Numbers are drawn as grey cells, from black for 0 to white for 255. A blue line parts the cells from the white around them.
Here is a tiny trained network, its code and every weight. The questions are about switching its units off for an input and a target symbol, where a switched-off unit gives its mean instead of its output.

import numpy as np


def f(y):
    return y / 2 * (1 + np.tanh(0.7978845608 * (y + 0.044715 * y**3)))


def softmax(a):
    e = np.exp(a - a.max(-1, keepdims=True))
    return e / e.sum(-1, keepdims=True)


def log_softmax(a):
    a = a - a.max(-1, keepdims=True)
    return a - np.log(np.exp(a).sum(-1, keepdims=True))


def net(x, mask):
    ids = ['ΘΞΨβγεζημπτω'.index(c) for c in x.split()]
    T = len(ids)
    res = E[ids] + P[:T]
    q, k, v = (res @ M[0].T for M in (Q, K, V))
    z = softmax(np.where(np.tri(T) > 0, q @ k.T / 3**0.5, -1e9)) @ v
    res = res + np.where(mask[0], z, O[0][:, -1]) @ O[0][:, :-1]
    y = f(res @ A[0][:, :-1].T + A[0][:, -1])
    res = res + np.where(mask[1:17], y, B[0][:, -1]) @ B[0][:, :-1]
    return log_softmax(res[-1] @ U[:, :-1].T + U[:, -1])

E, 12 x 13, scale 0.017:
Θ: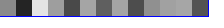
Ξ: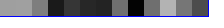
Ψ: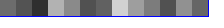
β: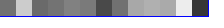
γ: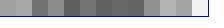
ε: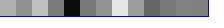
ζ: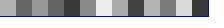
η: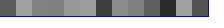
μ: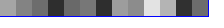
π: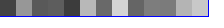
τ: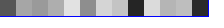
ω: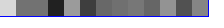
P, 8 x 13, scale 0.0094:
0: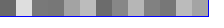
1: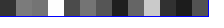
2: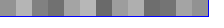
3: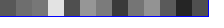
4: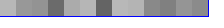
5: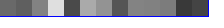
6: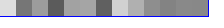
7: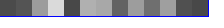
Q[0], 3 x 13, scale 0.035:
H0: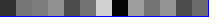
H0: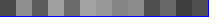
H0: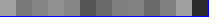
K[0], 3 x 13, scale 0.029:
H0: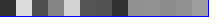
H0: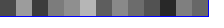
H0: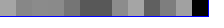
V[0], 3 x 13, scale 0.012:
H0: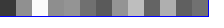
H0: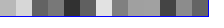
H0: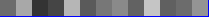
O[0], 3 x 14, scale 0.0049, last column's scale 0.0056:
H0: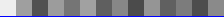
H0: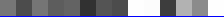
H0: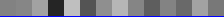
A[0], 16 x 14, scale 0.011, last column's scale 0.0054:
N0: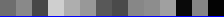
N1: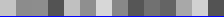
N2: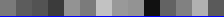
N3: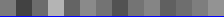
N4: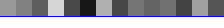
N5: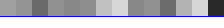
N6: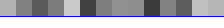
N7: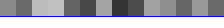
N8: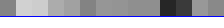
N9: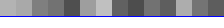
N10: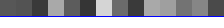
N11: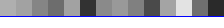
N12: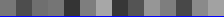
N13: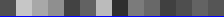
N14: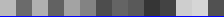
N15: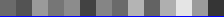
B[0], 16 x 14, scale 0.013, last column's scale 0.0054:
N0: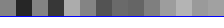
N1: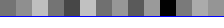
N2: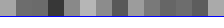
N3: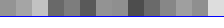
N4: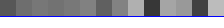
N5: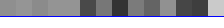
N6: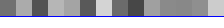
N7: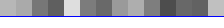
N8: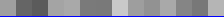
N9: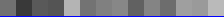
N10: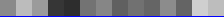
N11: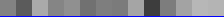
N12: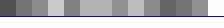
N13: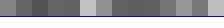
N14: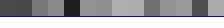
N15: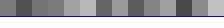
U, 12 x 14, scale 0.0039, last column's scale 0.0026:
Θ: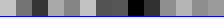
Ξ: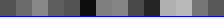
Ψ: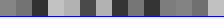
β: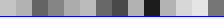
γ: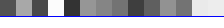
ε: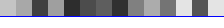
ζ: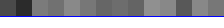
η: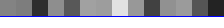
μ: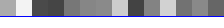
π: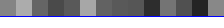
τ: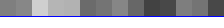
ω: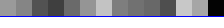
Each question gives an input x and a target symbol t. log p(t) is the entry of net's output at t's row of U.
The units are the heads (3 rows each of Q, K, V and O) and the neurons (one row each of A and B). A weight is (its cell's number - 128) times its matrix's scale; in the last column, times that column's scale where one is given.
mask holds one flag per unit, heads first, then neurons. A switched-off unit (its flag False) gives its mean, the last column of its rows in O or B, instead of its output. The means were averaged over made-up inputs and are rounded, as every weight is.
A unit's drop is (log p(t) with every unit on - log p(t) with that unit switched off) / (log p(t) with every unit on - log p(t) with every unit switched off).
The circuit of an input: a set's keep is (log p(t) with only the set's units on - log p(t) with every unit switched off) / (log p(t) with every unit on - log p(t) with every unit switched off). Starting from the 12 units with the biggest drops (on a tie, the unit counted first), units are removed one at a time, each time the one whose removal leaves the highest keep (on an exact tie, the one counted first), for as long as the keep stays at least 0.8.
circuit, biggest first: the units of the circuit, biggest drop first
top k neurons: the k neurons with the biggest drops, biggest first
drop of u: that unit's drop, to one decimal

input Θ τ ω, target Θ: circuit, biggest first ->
[H0, N9]
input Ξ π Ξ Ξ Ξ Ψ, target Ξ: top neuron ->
[N3]
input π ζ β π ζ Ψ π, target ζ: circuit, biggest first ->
[H0, N15]
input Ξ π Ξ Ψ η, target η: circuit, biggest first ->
[N14, N8]
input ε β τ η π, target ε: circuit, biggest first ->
[H0, N5]
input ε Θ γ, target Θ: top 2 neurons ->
[N9, N0]
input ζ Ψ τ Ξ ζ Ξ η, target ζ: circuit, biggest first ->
[H0, N15]
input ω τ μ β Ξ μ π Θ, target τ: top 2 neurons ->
[N7, N3]
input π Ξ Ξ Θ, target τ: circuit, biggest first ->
[N7, N3]
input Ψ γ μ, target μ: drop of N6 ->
0.1
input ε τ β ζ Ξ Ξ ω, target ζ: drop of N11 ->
0.0
